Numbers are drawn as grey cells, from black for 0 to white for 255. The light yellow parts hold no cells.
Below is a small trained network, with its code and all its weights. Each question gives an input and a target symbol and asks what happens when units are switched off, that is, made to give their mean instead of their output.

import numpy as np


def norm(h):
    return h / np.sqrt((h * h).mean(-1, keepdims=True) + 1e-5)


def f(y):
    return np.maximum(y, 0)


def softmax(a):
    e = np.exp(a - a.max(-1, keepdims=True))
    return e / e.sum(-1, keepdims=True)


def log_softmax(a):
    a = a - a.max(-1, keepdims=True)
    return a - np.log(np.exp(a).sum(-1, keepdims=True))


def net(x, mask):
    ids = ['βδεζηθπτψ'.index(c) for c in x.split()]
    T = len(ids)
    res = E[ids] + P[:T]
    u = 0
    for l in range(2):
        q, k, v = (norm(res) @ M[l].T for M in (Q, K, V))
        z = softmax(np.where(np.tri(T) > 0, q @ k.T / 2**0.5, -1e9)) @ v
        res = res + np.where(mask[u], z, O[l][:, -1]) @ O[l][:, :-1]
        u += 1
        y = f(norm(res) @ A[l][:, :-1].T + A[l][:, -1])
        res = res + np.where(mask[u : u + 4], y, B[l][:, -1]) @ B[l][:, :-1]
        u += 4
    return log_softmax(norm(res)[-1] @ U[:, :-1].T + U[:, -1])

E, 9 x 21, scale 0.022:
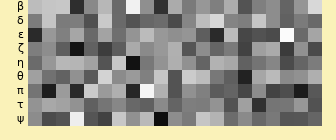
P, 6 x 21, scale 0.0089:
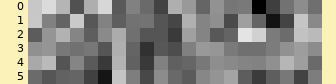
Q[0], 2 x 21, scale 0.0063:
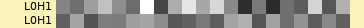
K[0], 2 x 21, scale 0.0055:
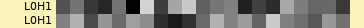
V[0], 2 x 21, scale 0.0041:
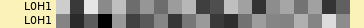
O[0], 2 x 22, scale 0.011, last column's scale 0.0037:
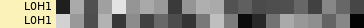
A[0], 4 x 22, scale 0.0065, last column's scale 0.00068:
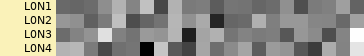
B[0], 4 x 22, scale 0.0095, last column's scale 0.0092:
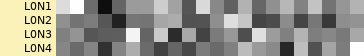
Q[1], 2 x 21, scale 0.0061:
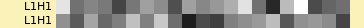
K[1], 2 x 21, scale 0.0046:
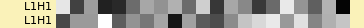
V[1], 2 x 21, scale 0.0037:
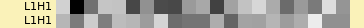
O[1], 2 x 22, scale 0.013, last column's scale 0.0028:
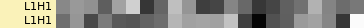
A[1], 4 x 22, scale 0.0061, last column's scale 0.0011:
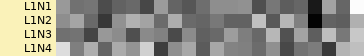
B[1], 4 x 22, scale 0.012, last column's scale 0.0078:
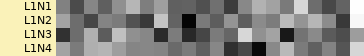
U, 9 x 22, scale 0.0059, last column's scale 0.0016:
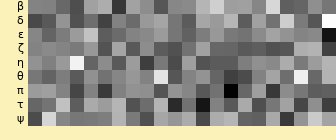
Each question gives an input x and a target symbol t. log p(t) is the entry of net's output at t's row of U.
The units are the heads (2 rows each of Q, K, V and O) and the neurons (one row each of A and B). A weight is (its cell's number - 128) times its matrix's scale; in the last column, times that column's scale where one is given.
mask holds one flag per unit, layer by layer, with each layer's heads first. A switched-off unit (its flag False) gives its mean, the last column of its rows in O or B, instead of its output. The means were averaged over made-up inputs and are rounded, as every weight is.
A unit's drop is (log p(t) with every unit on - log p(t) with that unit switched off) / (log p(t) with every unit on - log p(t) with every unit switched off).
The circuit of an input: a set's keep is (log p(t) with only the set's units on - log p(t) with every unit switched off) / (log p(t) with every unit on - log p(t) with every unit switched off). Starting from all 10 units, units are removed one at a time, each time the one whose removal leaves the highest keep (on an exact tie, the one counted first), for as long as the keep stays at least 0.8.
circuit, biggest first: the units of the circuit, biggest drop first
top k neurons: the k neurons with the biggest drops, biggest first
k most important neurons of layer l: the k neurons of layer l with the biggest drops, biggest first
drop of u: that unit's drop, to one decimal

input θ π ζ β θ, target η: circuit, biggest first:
L0H1, L0N4
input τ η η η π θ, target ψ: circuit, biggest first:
L1H1, L0H1
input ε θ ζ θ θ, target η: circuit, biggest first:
L0H1
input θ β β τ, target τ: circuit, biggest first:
L1N2, L1N3
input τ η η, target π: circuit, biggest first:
L0N1, L1N1, L1N4
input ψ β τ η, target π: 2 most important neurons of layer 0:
L0N1, L0N4
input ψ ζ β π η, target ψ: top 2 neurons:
L0N4, L0N1
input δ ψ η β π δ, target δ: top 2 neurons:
L0N4, L1N1
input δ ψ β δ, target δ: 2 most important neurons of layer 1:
L1N1, L1N4
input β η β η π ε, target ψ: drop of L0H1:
0.3
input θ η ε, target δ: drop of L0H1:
0.7
